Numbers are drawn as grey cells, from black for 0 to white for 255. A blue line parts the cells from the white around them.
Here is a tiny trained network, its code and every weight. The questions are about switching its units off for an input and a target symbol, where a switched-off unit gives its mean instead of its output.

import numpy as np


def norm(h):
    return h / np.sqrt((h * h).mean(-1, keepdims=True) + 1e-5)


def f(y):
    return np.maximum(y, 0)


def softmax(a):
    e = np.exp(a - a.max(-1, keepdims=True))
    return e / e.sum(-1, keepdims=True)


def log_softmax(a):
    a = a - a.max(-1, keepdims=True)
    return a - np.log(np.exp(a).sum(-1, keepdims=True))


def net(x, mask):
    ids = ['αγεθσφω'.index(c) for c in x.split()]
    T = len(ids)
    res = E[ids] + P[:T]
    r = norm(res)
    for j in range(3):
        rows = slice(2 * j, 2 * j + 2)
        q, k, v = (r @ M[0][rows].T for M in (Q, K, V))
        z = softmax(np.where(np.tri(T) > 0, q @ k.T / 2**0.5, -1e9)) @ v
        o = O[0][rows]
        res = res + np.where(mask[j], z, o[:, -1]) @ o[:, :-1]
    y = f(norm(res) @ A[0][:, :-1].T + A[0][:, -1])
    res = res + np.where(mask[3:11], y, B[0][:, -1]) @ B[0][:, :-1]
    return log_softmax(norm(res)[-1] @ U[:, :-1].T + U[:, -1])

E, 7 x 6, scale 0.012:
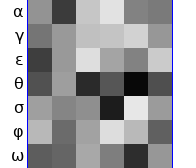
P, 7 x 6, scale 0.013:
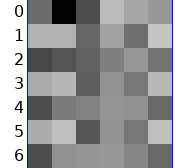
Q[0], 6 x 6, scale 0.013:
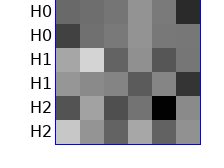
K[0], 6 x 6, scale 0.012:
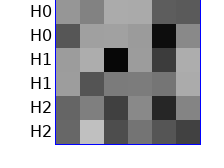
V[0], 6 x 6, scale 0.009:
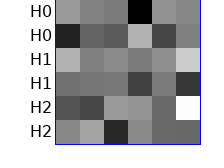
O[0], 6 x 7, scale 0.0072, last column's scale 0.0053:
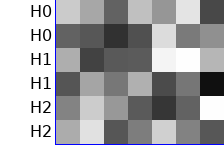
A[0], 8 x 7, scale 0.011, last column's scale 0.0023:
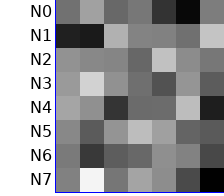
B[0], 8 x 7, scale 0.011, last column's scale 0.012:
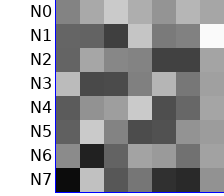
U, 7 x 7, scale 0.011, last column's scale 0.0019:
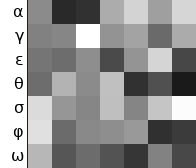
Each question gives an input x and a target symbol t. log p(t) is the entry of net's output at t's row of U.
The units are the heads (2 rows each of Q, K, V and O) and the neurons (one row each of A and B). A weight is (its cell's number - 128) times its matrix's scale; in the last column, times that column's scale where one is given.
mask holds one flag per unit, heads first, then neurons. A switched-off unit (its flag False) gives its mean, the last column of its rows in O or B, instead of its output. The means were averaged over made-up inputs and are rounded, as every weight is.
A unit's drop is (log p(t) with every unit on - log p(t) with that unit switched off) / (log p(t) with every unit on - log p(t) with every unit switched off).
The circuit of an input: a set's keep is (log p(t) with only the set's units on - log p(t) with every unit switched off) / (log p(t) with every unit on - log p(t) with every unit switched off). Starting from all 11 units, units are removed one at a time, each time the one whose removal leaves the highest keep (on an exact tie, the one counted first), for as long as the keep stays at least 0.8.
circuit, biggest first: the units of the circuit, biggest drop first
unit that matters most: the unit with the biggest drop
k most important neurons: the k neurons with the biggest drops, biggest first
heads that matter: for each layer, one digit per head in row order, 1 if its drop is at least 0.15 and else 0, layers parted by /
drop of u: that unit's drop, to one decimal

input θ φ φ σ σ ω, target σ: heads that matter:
100
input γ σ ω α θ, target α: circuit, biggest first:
(H0 H2)
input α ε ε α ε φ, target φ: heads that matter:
110
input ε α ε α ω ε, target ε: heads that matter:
111
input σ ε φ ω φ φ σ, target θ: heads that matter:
111
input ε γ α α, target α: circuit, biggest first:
(H0 H1)
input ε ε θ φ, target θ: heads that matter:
000
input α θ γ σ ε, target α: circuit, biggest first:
(N1 H0)
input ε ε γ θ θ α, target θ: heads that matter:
011
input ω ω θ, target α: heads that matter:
100
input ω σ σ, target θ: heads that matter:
110
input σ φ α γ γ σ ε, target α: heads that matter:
000
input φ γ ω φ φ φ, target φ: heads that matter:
111
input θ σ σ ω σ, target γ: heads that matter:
101
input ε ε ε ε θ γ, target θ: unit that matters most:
N7
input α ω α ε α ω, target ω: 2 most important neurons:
(N1 N3)
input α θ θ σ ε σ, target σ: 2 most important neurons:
(N3 N1)
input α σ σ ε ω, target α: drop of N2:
0.2
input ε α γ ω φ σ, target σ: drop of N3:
0.0
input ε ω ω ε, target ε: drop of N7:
0.1
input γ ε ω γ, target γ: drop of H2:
0.0
